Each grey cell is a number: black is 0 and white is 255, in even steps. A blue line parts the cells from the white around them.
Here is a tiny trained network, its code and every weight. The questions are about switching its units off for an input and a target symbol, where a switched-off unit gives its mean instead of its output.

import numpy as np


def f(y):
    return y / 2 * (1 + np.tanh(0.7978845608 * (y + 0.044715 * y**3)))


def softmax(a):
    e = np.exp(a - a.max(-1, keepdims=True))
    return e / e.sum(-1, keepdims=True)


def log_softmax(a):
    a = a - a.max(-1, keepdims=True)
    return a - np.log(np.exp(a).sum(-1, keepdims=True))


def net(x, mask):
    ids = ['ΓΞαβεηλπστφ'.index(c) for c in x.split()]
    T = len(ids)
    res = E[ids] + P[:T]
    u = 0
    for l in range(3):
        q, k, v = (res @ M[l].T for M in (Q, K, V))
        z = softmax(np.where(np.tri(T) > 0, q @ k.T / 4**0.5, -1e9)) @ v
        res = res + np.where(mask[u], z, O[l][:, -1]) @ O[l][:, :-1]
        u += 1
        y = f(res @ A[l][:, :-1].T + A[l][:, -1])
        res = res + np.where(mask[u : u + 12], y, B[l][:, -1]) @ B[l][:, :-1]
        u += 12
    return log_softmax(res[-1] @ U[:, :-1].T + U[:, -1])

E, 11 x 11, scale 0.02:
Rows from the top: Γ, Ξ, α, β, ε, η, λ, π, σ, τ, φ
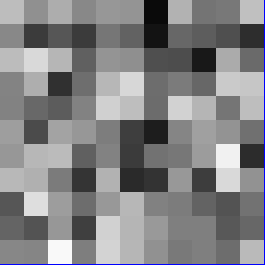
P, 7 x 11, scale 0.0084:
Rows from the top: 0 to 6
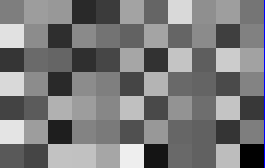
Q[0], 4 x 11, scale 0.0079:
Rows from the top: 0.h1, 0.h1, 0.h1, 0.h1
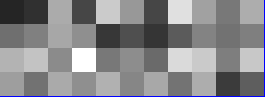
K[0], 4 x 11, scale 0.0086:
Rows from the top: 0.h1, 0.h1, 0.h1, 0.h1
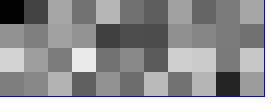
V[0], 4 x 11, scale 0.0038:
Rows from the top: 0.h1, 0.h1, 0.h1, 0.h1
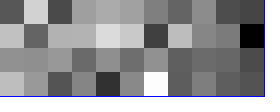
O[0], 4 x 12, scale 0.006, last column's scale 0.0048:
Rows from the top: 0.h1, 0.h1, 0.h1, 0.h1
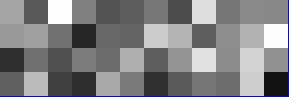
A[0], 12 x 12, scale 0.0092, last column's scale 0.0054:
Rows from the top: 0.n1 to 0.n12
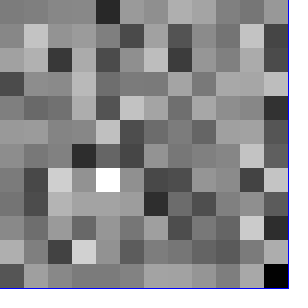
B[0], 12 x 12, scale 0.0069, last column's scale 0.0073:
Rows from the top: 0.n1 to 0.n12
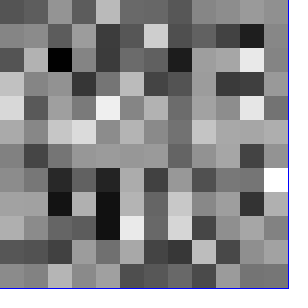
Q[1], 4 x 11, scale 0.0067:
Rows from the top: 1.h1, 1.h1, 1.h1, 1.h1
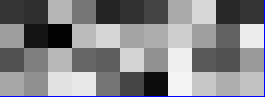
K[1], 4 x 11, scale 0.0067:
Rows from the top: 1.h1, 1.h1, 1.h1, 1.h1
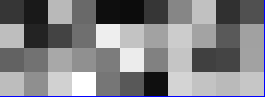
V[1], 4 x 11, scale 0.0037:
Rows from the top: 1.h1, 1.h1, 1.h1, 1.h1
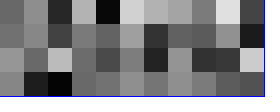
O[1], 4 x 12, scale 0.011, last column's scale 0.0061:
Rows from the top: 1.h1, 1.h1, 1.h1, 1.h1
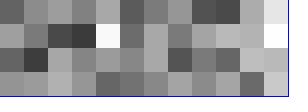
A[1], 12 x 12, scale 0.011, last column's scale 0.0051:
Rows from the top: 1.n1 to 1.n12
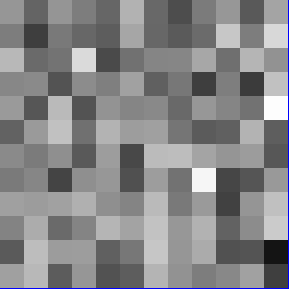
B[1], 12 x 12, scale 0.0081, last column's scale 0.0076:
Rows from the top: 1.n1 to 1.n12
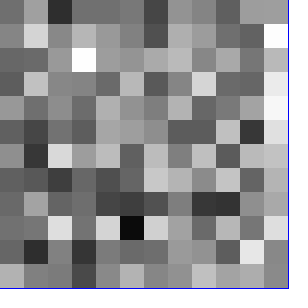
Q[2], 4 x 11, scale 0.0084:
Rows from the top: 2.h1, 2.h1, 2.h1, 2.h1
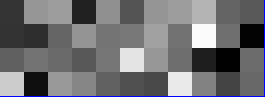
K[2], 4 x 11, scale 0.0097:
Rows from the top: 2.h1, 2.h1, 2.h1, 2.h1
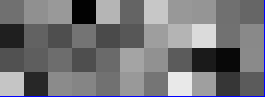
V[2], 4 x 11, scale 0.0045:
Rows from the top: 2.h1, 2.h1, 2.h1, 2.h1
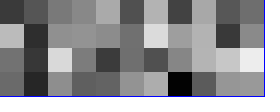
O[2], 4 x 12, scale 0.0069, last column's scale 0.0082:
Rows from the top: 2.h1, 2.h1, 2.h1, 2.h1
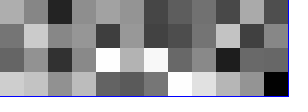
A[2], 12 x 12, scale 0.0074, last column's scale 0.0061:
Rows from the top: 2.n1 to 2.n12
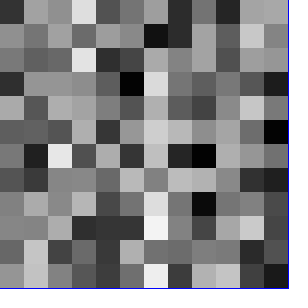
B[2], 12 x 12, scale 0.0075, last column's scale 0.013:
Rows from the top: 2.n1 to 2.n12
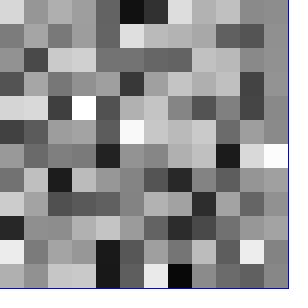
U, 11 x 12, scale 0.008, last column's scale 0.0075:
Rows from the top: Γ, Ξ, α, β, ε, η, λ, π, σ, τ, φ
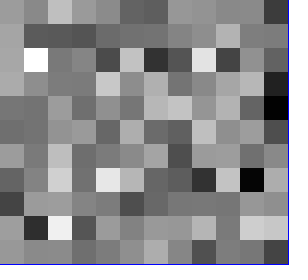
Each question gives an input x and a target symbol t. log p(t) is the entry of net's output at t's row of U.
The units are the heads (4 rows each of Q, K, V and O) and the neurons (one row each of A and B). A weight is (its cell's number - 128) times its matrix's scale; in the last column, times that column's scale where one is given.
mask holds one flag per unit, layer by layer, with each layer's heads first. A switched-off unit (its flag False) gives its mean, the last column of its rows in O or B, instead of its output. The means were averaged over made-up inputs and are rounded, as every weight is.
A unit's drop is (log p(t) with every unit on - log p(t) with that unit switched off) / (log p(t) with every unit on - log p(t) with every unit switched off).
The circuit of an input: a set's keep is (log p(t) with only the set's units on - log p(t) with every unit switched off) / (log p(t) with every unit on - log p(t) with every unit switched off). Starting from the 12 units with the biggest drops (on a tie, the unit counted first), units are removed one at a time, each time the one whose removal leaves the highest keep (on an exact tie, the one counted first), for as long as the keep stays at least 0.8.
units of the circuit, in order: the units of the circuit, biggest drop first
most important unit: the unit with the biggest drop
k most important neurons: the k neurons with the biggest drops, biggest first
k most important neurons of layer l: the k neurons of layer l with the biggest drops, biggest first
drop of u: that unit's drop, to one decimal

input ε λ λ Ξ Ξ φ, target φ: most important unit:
0.n10
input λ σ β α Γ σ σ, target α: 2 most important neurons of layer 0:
[0.n2; 0.n10]
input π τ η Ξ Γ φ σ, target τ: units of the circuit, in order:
[1.h1; 2.n7; 1.n10]
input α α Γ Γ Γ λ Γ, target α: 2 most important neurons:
[1.n4; 0.n8]
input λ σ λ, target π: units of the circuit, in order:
[2.n7; 1.n2]
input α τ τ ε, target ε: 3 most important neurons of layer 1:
[1.n10; 1.n8; 1.n3]
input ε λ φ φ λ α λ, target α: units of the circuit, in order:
[1.n4; 0.n8]
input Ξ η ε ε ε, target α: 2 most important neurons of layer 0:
[0.n8; 0.n9]
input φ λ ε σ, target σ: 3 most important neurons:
[2.n10; 1.n9; 1.n10]
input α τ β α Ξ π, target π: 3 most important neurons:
[0.n6; 2.n7; 0.n7]
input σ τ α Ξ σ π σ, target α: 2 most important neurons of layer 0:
[0.n8; 0.n9]
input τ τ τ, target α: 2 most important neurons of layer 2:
[2.n11; 2.n8]
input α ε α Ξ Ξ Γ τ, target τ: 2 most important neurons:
[2.n7; 1.n7]
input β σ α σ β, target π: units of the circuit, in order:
[2.n7]
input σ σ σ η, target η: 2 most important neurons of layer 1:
[1.n3; 1.n8]
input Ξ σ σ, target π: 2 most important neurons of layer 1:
[1.n11; 1.n2]
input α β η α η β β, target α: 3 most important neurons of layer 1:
[1.n4; 1.n5; 1.n2]
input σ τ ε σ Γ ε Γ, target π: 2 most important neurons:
[1.n4; 2.n7]
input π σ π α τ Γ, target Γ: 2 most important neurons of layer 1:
[1.n3; 1.n9]
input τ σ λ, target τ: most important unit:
2.h1
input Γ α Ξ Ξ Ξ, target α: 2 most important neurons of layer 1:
[1.n4; 1.n10]
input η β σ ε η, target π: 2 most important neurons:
[2.n7; 1.n9]
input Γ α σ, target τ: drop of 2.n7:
0.2
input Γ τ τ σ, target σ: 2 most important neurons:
[2.n10; 1.n9]
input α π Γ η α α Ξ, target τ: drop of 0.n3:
0.0
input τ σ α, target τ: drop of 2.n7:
0.3
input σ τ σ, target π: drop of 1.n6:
0.1
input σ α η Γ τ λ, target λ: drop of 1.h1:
0.2
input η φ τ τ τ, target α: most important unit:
0.n8
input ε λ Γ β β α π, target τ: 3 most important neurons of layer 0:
[0.n6; 0.n2; 0.n11]
